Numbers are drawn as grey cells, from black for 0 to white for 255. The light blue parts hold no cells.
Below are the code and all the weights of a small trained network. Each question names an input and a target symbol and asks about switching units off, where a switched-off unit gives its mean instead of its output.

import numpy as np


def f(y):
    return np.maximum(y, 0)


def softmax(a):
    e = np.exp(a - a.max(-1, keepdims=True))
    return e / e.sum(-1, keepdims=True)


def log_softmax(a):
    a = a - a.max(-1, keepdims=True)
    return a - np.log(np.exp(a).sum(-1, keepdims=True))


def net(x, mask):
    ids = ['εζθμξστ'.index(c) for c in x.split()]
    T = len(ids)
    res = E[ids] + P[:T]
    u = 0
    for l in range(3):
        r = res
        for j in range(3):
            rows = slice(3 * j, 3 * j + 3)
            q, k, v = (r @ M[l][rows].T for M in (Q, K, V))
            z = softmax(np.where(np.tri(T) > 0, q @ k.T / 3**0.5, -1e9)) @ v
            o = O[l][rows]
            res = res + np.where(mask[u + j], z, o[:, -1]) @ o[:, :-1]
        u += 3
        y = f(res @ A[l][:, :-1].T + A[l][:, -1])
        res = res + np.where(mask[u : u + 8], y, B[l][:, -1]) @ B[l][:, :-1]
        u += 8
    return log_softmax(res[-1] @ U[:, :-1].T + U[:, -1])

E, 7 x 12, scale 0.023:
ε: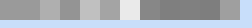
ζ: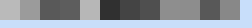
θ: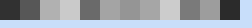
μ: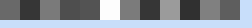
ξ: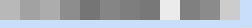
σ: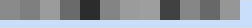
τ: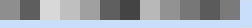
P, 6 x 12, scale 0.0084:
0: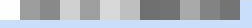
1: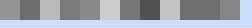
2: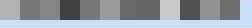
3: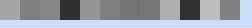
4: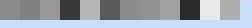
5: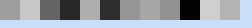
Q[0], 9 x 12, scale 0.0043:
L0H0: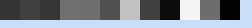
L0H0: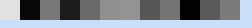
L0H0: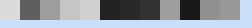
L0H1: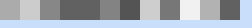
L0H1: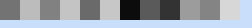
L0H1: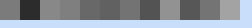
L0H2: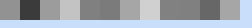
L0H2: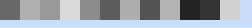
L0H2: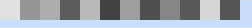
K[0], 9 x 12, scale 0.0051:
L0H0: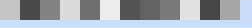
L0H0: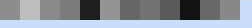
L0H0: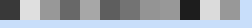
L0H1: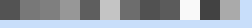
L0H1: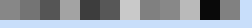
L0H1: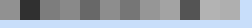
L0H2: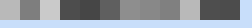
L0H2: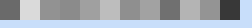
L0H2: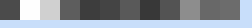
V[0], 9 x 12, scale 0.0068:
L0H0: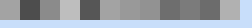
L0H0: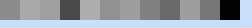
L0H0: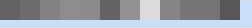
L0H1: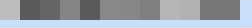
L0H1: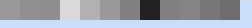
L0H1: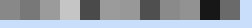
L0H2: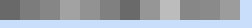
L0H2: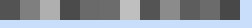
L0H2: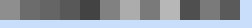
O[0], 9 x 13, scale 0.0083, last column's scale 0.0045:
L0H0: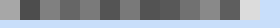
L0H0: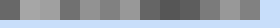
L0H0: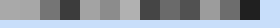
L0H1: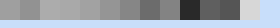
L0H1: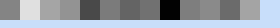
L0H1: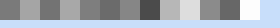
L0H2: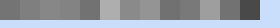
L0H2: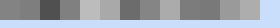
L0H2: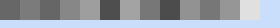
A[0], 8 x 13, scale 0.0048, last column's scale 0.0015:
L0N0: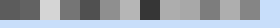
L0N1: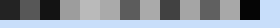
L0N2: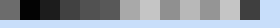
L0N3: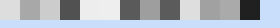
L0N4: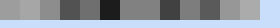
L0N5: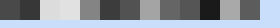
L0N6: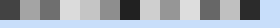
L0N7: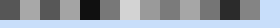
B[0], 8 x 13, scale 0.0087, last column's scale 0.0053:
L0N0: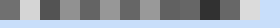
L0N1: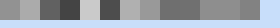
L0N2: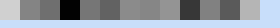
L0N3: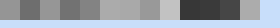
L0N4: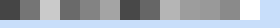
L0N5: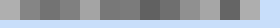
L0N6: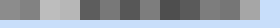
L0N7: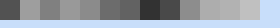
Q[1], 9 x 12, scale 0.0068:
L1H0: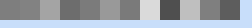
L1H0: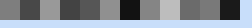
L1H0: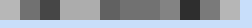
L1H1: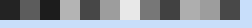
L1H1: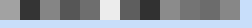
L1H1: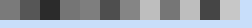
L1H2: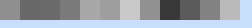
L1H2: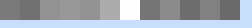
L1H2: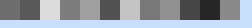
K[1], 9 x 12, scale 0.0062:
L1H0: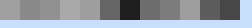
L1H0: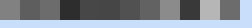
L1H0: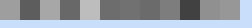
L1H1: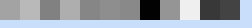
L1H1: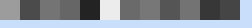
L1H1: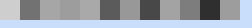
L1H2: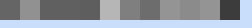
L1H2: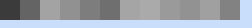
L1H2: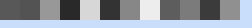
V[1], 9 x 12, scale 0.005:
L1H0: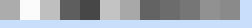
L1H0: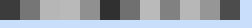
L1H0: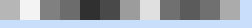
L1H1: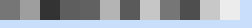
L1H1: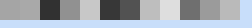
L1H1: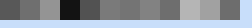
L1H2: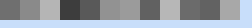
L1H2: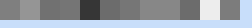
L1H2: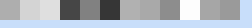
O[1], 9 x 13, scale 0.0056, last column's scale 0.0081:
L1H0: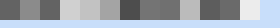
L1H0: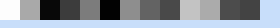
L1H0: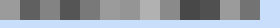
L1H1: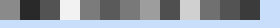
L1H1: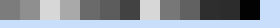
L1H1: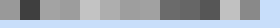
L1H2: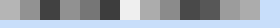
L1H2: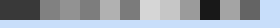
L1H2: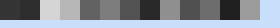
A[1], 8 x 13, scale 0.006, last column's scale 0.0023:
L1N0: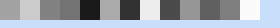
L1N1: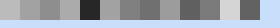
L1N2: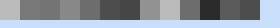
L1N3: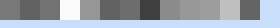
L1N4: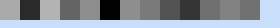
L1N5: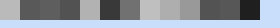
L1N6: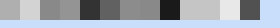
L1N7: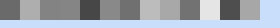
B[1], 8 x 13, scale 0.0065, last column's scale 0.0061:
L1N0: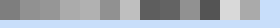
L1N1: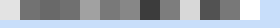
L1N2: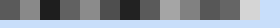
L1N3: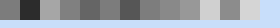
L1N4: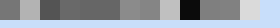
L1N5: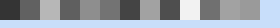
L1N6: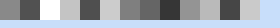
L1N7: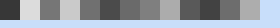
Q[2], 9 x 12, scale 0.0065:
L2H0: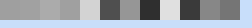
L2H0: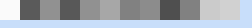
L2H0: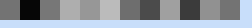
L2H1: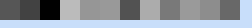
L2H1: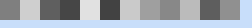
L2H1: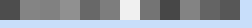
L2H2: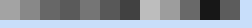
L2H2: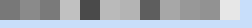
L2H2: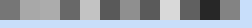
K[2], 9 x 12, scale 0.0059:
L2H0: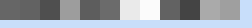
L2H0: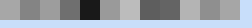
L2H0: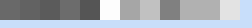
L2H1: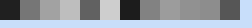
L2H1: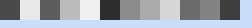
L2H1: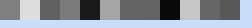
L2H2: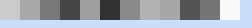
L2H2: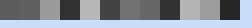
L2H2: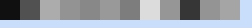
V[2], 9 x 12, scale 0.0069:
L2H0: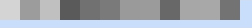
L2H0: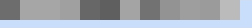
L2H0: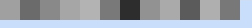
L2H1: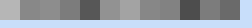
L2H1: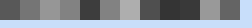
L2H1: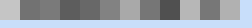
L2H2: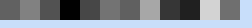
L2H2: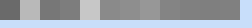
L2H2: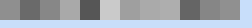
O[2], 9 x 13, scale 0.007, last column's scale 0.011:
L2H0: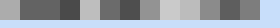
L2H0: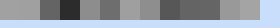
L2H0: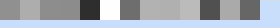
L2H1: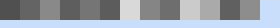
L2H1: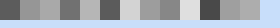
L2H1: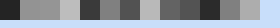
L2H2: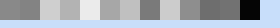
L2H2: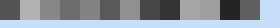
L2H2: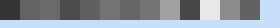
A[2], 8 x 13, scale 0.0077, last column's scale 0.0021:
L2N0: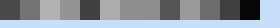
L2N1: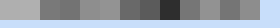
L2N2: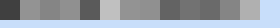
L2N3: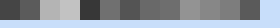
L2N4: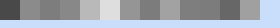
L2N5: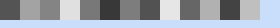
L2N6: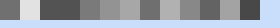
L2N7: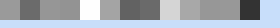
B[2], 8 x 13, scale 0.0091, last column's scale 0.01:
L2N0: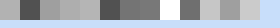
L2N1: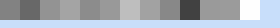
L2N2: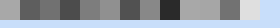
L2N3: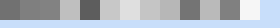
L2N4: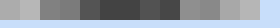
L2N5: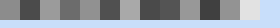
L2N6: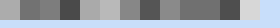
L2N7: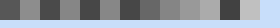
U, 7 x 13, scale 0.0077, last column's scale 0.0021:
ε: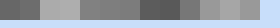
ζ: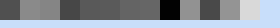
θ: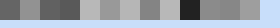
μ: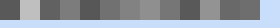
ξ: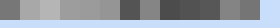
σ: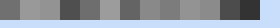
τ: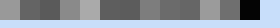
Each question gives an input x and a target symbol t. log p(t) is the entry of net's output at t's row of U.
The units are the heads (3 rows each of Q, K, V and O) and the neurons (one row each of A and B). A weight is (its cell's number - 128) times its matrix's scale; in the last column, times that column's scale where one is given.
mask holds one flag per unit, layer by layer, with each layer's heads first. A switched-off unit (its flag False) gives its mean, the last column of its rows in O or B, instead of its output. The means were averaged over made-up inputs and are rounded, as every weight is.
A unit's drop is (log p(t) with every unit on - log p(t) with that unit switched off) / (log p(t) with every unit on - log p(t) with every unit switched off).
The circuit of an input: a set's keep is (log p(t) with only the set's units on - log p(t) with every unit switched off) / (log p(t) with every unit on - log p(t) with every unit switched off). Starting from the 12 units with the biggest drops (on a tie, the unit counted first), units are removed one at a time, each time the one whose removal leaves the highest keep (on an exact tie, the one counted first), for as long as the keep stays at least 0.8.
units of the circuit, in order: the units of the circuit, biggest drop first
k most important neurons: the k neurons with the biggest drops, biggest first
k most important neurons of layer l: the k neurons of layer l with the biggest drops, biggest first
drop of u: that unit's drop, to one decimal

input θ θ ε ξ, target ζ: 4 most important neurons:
L0N3; L2N5; L1N1; L2N0
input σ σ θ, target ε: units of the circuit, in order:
L2N0; L2N5; L2H0
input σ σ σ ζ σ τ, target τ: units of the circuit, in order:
L0N5; L2H1
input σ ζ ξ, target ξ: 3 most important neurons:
L1N1; L0N0; L1N0
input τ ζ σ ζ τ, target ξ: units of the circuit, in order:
L1H1; L2H0; L0H0
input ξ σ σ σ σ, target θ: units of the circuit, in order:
L0H1; L2H2; L0N2
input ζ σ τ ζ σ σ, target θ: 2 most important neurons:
L0N2; L1N4
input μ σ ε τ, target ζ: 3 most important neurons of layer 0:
L0N5; L0N3; L0N0
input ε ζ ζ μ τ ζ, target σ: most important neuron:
L0N4
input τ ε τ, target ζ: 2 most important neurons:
L2N5; L0N0
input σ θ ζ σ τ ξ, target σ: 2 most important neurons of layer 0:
L0N0; L0N6
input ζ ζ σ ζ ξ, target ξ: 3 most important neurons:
L1N1; L0N0; L0N6
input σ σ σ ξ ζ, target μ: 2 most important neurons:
L1N5; L2N3
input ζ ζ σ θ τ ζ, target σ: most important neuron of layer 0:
L0N7
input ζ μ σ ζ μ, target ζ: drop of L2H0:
0.1
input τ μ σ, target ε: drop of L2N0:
0.1
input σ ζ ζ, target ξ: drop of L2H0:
0.2
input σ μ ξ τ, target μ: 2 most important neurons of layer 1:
L1N1; L1N5
